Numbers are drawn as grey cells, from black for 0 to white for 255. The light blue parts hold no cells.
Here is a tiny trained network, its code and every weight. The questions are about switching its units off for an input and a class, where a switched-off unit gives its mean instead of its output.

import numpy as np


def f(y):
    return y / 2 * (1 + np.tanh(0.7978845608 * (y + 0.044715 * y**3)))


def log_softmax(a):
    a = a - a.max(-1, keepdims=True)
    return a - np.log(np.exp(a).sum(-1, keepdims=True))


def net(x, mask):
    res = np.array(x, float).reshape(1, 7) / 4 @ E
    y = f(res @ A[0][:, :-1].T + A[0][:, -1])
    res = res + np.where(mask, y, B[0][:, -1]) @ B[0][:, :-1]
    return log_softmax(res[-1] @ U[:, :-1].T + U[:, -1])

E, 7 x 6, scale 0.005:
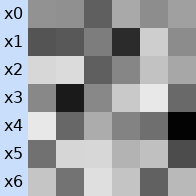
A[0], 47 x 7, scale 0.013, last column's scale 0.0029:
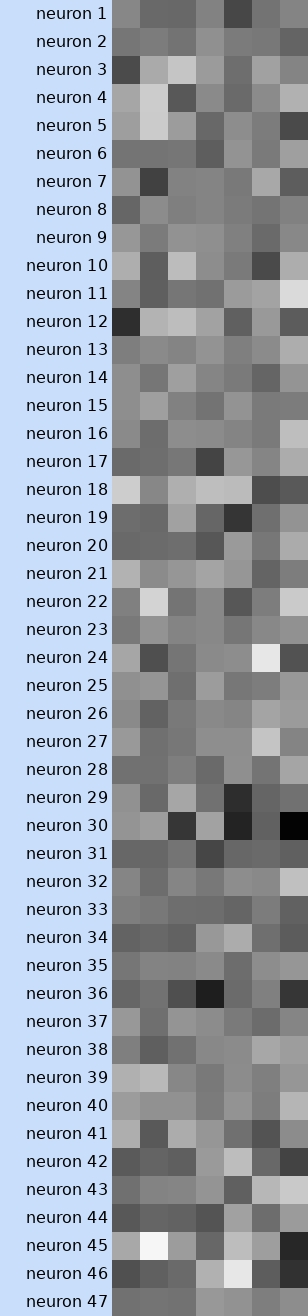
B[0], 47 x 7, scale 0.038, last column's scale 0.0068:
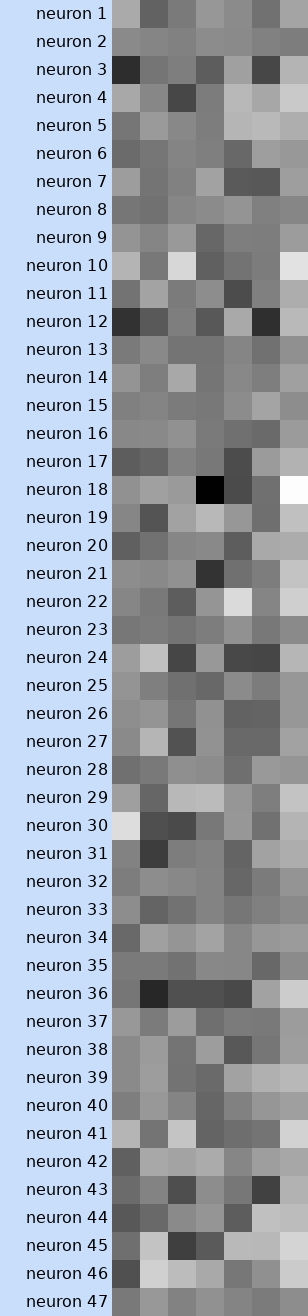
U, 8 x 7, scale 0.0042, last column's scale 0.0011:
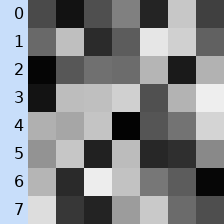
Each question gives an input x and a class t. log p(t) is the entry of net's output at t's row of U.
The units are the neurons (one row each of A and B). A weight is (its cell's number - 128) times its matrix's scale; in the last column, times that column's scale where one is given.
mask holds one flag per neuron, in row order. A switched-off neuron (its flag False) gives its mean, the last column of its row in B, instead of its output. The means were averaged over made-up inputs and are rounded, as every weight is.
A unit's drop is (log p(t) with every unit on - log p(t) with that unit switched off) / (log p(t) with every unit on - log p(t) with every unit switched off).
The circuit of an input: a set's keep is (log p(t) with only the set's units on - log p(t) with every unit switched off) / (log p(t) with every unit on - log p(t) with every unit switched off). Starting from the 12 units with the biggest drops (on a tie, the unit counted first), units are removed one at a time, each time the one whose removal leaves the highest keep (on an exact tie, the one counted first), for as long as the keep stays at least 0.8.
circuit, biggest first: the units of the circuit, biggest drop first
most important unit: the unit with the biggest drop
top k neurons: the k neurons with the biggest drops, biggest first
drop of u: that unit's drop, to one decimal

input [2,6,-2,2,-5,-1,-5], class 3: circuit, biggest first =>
[neuron 46; neuron 42]
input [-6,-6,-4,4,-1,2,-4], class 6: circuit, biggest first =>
[neuron 45; neuron 18]
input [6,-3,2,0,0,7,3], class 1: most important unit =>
neuron 45
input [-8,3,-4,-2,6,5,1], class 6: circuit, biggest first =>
[neuron 29; neuron 19]
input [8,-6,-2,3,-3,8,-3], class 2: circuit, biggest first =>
[neuron 12; neuron 3]
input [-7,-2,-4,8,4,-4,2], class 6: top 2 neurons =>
[neuron 29; neuron 45]
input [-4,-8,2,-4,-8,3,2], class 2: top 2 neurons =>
[neuron 12; neuron 3]
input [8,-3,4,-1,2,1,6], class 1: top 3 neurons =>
[neuron 45; neuron 4; neuron 22]
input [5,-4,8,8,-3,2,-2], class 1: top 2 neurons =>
[neuron 45; neuron 10]
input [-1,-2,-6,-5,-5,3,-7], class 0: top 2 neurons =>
[neuron 36; neuron 31]
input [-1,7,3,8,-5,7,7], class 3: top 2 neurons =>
[neuron 46; neuron 42]
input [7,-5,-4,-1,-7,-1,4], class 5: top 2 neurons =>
[neuron 24; neuron 27]
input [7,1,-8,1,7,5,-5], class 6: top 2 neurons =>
[neuron 45; neuron 39]
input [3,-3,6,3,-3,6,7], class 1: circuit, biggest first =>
[neuron 45]
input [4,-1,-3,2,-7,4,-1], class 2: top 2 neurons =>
[neuron 12; neuron 3]
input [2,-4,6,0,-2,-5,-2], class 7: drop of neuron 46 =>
0.2
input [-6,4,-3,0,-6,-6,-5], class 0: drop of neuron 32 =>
0.0
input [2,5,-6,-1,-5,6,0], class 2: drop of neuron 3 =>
0.1
